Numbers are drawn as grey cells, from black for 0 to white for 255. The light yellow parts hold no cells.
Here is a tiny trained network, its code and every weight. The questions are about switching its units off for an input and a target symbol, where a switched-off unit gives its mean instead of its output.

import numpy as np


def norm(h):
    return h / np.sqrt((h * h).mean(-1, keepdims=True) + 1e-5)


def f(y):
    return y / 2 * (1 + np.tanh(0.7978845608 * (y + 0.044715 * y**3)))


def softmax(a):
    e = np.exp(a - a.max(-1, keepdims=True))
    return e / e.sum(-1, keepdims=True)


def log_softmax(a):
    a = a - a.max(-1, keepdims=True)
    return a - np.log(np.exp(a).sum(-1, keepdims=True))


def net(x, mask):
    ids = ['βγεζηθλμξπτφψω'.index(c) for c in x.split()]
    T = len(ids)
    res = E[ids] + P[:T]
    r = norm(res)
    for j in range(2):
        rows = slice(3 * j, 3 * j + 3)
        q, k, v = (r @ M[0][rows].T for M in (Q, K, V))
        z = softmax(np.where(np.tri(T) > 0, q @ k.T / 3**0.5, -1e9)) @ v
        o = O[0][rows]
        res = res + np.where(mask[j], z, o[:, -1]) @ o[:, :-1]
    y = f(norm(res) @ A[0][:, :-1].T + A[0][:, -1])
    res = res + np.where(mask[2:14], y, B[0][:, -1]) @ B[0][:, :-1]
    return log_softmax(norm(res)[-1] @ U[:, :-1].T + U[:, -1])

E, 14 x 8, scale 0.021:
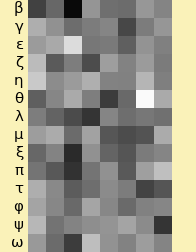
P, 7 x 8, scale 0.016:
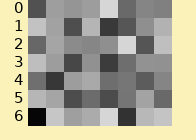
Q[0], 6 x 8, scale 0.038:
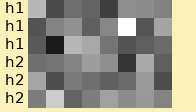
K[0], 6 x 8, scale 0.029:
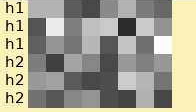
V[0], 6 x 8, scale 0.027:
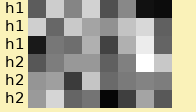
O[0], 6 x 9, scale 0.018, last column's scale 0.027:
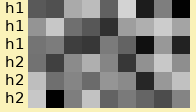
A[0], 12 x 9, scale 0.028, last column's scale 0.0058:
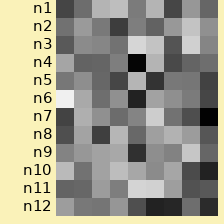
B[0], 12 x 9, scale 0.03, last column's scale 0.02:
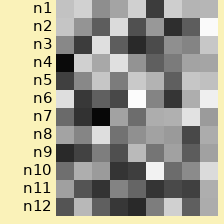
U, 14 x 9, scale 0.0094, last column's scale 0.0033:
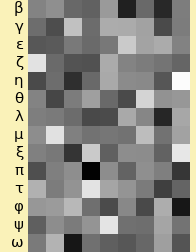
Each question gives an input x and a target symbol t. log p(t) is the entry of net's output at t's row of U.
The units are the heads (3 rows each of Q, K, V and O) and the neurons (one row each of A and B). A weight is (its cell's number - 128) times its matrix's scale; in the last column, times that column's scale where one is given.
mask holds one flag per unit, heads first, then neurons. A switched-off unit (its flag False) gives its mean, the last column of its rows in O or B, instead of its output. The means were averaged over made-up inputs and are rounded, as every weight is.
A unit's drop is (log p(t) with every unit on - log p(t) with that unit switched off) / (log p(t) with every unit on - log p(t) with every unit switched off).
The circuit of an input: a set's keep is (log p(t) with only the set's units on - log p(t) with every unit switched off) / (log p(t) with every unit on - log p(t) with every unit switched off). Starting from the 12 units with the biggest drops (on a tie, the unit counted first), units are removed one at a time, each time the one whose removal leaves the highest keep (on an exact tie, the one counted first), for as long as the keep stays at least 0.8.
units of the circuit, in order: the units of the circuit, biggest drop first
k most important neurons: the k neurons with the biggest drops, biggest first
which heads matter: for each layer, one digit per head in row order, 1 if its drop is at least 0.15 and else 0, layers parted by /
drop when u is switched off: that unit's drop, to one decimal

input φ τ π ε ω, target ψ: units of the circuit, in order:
[h1 n5]
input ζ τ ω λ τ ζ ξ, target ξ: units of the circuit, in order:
[h2 n7 h1 n11]
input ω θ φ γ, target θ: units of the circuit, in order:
[h2]
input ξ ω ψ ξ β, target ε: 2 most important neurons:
[n7 n9]
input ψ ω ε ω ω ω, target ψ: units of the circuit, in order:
[h1 n4 n6]
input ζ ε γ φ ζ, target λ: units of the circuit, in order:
[h1 n10 n11]
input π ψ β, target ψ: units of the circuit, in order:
[h1 n5]
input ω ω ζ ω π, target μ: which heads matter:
01
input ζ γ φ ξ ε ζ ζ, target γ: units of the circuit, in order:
[h1 n9 n8]
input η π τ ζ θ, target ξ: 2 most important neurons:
[n7 n11]
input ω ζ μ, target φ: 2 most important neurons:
[n3 n2]
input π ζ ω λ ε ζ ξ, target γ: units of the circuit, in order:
[h1 n8 n9]
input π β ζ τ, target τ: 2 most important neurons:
[n4 n1]
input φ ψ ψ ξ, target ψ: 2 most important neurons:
[n4 n6]
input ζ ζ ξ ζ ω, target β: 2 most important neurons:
[n12 n1]
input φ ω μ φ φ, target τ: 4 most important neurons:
[n1 n11 n6 n10]
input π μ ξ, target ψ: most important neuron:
[n5]
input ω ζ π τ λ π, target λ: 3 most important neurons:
[n10 n6 n12]
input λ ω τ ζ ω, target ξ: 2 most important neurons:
[n7 n11]
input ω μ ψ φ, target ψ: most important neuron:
[n4]
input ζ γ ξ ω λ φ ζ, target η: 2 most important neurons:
[n11 n7]
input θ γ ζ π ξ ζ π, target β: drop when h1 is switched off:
1.2
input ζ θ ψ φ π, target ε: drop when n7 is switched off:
0.5
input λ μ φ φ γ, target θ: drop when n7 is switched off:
0.2
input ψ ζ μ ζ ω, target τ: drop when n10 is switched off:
0.1
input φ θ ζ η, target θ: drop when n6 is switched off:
-0.1
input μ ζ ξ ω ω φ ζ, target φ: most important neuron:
[n3]
